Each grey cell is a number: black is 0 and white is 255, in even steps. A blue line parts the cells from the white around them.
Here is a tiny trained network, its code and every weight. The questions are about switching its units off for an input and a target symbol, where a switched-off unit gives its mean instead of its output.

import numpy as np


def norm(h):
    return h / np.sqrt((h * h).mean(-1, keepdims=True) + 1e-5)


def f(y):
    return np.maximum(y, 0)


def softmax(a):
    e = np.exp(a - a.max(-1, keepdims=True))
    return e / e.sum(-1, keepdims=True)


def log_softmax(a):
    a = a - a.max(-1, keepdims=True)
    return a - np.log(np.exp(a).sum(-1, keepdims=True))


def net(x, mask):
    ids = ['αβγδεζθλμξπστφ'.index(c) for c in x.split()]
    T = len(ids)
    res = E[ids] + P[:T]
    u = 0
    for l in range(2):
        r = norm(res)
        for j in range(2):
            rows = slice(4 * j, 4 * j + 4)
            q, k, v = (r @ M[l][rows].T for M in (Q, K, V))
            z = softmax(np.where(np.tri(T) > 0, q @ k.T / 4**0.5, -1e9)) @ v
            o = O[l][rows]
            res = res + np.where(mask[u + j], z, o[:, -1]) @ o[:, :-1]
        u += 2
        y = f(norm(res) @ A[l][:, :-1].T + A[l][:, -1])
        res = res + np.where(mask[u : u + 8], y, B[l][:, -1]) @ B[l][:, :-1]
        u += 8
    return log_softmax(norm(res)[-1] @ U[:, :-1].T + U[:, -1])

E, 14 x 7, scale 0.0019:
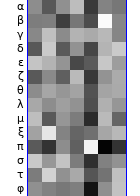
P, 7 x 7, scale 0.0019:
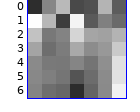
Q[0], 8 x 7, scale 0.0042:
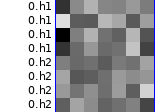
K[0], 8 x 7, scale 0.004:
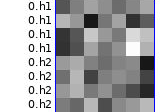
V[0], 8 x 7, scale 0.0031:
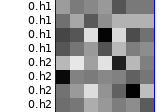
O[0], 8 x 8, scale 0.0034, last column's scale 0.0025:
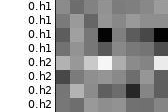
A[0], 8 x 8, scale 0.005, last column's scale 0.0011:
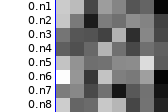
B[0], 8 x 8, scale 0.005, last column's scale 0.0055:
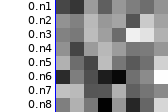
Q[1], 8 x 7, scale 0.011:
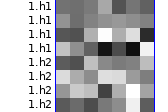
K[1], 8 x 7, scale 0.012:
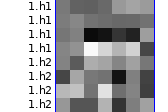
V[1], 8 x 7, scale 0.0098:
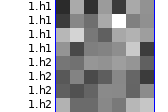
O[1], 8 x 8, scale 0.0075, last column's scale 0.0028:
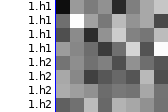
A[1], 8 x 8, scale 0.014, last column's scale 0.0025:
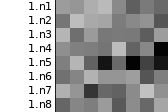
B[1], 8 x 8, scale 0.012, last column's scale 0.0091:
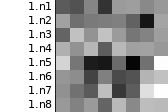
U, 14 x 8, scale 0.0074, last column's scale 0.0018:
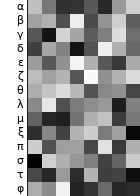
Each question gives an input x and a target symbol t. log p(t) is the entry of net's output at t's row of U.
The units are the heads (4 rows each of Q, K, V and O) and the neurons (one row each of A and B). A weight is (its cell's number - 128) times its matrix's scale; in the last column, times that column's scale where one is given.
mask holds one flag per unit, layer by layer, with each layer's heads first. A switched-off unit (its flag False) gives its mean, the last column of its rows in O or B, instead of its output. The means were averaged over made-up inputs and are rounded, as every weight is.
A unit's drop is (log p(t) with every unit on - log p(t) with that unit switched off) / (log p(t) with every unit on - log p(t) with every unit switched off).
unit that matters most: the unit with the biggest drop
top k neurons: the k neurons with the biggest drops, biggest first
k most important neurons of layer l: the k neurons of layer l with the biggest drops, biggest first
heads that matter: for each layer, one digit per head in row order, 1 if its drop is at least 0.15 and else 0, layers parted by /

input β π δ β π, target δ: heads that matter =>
01 / 10
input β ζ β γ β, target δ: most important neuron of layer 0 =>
0.n6
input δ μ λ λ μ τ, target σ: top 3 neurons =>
0.n6; 1.n5; 1.n7
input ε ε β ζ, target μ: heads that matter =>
00 / 11
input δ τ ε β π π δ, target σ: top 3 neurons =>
0.n8; 0.n6; 0.n3
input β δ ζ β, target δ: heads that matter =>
00 / 11
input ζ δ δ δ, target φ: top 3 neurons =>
0.n6; 1.n2; 1.n7
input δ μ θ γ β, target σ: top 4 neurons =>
0.n6; 1.n5; 1.n7; 1.n2
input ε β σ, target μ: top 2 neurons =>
0.n6; 0.n8
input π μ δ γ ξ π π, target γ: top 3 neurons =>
0.n3; 0.n8; 1.n5
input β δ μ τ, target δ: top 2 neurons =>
0.n6; 1.n5
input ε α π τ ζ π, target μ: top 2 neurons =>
0.n6; 0.n8
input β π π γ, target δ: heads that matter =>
11 / 11
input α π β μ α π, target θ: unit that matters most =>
0.n3
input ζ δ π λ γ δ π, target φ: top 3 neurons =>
0.n3; 0.n6; 1.n2
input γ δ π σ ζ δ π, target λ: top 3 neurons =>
0.n6; 0.n3; 0.n8
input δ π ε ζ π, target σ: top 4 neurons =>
0.n3; 0.n8; 1.n5; 0.n6
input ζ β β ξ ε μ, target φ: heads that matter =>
01 / 11
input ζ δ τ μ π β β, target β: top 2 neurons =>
0.n3; 0.n5
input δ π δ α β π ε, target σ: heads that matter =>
01 / 11
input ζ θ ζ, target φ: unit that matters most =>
1.h1
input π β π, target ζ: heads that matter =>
11 / 10
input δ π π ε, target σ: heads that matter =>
11 / 11
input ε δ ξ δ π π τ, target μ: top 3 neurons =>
0.n8; 0.n3; 0.n6
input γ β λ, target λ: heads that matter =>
01 / 11
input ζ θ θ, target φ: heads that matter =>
01 / 10
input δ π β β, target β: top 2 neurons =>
0.n3; 1.n5
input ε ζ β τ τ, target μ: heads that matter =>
00 / 11
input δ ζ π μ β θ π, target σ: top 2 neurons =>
0.n3; 0.n6
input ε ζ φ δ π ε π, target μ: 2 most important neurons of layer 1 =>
1.n7; 1.n5
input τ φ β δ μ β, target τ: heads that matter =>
01 / 11
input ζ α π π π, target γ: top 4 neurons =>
0.n3; 0.n8; 1.n5; 1.n1
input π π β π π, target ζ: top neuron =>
0.n6
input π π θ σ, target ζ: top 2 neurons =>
0.n3; 0.n6
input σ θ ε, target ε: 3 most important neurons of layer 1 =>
1.n5; 1.n3; 1.n7
